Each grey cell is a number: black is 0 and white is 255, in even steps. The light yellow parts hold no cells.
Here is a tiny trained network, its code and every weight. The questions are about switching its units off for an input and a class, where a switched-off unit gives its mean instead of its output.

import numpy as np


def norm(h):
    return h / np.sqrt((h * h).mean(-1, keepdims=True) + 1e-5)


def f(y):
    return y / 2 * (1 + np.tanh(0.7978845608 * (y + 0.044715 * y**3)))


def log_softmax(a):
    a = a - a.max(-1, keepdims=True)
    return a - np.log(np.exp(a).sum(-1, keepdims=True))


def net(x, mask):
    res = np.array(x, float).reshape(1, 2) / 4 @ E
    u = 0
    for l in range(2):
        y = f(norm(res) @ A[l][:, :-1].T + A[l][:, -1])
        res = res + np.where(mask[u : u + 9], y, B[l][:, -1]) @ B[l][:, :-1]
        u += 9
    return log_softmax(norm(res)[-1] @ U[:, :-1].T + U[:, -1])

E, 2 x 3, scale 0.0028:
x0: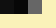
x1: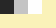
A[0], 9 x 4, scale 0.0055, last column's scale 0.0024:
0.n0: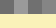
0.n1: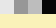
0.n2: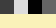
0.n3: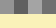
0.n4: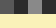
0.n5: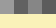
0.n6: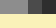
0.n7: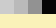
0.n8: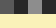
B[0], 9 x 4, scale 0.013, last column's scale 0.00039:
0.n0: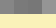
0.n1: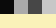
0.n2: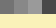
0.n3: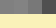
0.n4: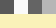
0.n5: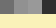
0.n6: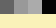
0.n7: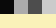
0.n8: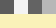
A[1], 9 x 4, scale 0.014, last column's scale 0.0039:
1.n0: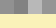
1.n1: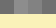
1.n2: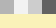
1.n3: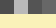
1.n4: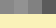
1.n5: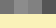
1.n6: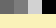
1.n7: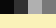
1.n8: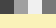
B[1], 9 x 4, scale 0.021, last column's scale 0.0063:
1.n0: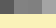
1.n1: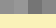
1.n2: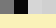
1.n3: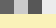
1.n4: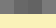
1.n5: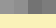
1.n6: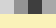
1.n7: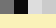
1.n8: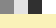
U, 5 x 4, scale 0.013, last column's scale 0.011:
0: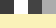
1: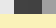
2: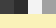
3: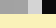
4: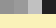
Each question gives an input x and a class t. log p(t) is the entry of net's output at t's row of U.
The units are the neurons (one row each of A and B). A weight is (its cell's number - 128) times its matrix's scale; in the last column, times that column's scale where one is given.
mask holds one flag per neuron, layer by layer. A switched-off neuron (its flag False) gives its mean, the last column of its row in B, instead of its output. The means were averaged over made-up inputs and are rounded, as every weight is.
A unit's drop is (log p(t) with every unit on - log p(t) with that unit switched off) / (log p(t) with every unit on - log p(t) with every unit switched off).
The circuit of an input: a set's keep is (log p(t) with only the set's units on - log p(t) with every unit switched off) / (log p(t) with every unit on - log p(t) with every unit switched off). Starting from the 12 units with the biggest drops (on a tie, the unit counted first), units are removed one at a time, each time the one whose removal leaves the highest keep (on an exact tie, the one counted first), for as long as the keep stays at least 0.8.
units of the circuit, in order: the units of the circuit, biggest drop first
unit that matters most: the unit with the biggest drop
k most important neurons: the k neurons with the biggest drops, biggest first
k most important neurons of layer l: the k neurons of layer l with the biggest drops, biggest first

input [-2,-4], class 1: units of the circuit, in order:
(1.n3; 1.n8; 1.n2)
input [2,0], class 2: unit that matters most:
1.n2
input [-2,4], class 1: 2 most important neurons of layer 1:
(1.n6; 1.n7)
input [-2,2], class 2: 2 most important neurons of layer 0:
(0.n4; 0.n8)
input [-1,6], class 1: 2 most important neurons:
(1.n6; 1.n3)
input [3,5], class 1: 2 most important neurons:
(1.n6; 1.n8)
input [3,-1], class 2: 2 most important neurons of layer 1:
(1.n2; 1.n8)
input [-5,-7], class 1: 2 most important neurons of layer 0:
(0.n4; 0.n8)
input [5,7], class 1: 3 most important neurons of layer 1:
(1.n6; 1.n8; 1.n7)
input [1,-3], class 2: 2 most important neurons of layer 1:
(1.n8; 1.n3)
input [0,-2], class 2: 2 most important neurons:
(1.n8; 1.n6)
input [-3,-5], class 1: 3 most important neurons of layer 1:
(1.n3; 1.n8; 1.n7)
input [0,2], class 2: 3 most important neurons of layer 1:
(1.n8; 1.n3; 1.n6)
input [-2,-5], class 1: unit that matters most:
1.n3
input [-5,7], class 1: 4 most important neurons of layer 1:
(1.n6; 1.n2; 1.n8; 1.n3)
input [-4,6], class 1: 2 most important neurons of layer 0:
(0.n4; 0.n8)
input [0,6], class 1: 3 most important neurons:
(1.n6; 1.n3; 1.n8)
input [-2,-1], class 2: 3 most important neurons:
(1.n7; 0.n4; 0.n8)
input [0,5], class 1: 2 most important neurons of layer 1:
(1.n6; 1.n3)
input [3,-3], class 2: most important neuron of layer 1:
(1.n8)
